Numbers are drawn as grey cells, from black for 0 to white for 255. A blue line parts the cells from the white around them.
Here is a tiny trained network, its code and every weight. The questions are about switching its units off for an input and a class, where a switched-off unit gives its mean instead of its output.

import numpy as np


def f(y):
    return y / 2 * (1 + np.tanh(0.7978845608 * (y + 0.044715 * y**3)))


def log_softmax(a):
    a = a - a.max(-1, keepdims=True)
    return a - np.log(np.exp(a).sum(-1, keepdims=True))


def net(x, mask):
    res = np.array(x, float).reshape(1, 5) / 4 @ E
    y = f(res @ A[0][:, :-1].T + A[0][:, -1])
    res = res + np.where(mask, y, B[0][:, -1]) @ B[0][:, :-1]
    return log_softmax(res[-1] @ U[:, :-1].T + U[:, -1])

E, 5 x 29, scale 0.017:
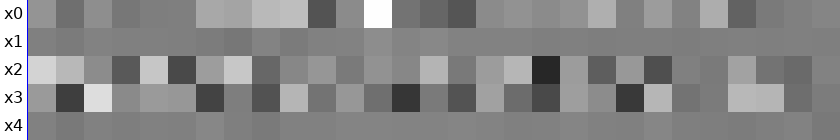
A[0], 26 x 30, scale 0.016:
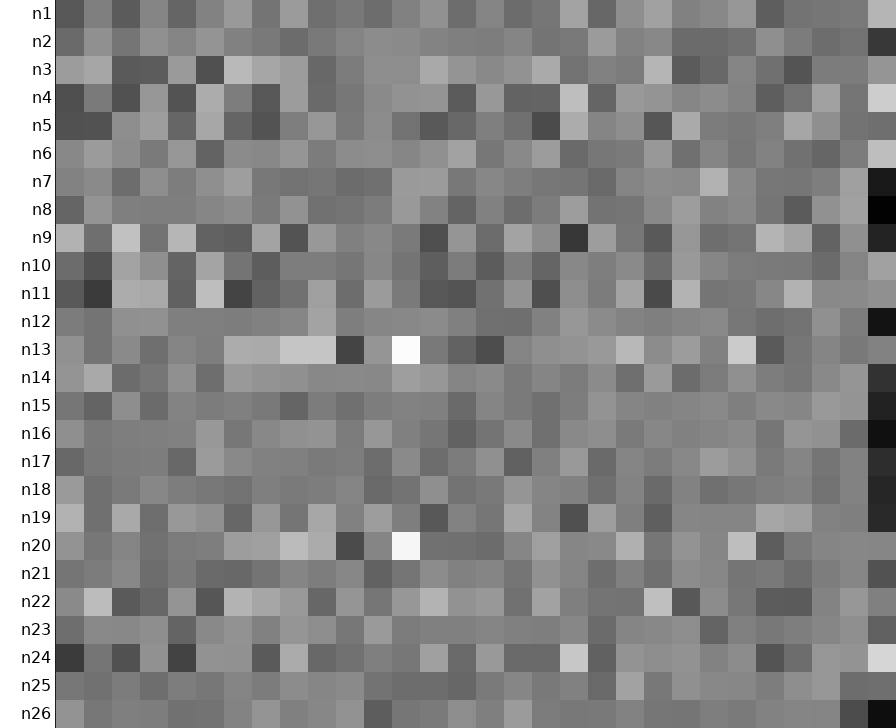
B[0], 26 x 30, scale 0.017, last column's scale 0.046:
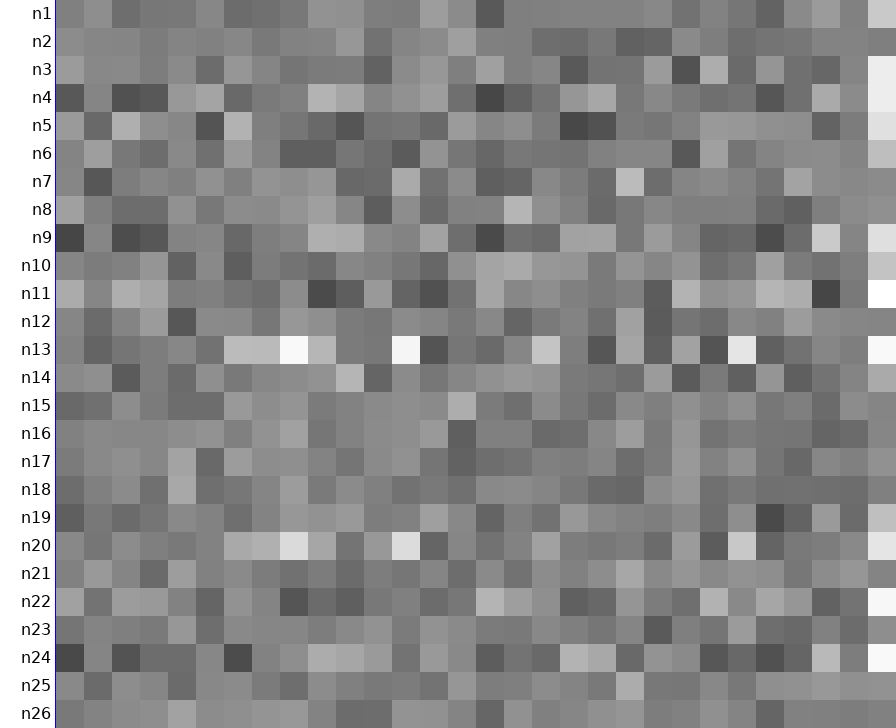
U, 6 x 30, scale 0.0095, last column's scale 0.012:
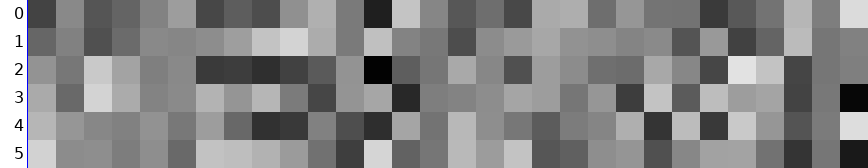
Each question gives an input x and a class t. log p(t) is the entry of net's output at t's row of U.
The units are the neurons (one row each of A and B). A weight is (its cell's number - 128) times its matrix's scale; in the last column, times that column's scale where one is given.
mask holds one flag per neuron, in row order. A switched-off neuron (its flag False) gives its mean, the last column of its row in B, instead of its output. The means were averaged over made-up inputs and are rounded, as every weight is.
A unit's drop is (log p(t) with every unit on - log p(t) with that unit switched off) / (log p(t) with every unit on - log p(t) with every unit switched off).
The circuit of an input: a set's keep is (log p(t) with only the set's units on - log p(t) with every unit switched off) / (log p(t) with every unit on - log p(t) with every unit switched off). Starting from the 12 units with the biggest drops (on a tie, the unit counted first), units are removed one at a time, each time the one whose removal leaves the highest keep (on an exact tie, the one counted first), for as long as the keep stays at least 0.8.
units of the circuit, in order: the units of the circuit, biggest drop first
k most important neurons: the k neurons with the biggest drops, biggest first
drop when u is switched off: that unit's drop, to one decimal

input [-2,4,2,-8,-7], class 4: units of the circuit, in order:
n22, n13
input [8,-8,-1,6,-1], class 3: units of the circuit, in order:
n11
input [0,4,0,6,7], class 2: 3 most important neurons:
n13, n11, n20
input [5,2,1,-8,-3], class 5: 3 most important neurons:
n22, n3, n9
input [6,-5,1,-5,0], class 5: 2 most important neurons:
n22, n9
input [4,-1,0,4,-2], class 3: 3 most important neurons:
n24, n4, n11
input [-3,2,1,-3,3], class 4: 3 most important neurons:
n13, n9, n20
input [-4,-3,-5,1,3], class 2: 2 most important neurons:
n13, n11
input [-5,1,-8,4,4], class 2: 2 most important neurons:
n13, n20
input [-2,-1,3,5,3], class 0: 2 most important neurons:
n13, n20
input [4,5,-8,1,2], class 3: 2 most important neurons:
n11, n5
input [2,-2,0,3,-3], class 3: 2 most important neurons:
n24, n4
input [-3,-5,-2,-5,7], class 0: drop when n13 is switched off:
0.4
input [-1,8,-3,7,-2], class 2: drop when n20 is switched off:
0.3
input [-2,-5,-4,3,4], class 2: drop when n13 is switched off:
0.5
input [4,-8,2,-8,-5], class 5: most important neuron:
n22
